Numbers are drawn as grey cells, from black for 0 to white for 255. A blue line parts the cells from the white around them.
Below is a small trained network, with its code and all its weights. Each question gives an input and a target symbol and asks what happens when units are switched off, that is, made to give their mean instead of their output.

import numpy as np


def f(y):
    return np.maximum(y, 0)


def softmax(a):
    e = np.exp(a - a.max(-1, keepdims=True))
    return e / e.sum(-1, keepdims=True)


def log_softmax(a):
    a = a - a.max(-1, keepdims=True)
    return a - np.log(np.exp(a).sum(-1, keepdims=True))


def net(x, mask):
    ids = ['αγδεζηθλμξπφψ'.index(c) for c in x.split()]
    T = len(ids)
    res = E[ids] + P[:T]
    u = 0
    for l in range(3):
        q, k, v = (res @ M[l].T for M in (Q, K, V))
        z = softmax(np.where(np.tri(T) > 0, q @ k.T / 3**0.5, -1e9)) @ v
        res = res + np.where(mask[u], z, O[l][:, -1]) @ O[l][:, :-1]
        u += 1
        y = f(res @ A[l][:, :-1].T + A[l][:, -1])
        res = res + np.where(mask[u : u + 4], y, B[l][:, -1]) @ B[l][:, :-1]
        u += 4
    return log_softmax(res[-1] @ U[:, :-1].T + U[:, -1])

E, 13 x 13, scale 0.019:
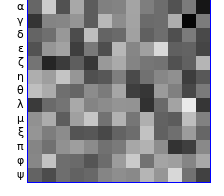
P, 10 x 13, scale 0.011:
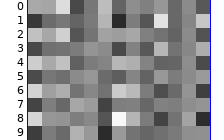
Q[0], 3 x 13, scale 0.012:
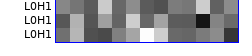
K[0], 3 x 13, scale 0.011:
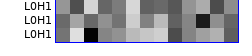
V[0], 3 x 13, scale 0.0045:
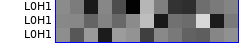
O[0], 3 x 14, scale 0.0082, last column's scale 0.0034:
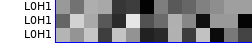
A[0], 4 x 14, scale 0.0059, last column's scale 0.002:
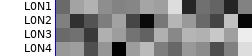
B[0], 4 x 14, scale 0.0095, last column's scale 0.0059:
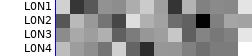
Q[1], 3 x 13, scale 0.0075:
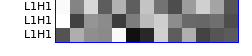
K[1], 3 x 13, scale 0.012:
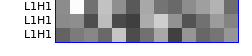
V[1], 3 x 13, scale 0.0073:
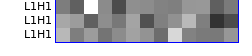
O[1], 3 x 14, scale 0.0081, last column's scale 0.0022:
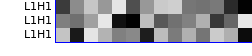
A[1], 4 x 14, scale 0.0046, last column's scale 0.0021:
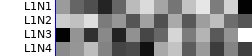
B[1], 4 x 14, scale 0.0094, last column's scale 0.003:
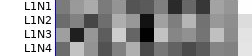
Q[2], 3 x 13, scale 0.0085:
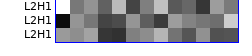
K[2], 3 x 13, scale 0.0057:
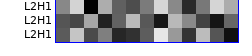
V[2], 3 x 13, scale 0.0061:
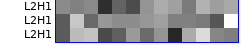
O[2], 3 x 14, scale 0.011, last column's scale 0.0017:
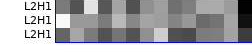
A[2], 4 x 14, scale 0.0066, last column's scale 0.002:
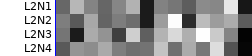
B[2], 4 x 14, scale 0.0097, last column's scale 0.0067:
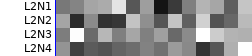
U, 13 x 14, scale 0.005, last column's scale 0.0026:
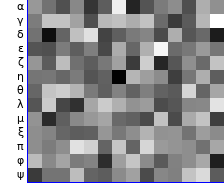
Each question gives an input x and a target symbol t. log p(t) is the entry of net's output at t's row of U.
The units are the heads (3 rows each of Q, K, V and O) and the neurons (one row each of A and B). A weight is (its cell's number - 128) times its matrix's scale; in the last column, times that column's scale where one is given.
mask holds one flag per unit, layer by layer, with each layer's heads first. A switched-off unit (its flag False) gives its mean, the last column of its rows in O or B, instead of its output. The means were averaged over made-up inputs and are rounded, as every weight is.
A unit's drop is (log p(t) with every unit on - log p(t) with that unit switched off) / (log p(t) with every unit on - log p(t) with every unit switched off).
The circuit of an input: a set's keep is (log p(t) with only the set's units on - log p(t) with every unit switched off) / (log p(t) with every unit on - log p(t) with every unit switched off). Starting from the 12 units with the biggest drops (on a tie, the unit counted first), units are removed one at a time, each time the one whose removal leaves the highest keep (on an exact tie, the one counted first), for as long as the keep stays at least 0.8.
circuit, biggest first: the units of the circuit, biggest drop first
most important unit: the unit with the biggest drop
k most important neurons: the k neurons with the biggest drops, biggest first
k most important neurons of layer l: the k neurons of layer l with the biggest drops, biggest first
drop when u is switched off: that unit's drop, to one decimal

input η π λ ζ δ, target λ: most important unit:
L1H1
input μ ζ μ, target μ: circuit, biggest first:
L1H1; L0N1
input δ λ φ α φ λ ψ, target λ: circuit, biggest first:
L0N3; L1H1
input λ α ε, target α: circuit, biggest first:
L1H1; L0H1
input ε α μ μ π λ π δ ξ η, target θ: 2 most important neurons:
L2N1; L0N1
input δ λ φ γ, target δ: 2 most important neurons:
L2N1; L1N3
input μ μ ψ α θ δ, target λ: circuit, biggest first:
L1H1; L0N4
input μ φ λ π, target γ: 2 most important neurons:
L0N2; L0N4
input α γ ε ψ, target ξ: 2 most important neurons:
L1N3; L2N2
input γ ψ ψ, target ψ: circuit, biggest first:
L1H1; L2N3; L2H1
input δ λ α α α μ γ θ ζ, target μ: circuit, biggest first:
L0N3; L1H1; L0N4
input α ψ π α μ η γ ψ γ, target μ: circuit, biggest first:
L1H1; L0N1
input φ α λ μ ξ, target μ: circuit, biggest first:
L0N3; L1H1; L0N1
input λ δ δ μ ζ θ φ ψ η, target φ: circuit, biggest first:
L2H1
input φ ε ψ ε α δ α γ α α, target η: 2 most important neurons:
L1N3; L2N4
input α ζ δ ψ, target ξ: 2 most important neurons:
L2N2; L2N3
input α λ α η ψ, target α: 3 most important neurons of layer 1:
L1N3; L1N2; L1N4
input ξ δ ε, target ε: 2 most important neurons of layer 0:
L0N3; L0N1
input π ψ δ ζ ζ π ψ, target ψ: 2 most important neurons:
L2N3; L0N1
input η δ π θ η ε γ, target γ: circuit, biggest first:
L0H1
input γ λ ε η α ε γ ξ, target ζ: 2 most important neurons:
L2N2; L0N1
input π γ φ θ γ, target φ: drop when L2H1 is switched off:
0.7
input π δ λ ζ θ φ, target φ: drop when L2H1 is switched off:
0.9
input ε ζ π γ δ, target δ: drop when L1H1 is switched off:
0.2
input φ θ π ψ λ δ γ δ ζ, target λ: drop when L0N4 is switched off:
0.1
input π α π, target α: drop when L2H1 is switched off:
0.0
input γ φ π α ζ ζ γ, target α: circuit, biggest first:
L1H1
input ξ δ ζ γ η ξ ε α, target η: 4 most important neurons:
L2N4; L1N3; L0N1; L2N1
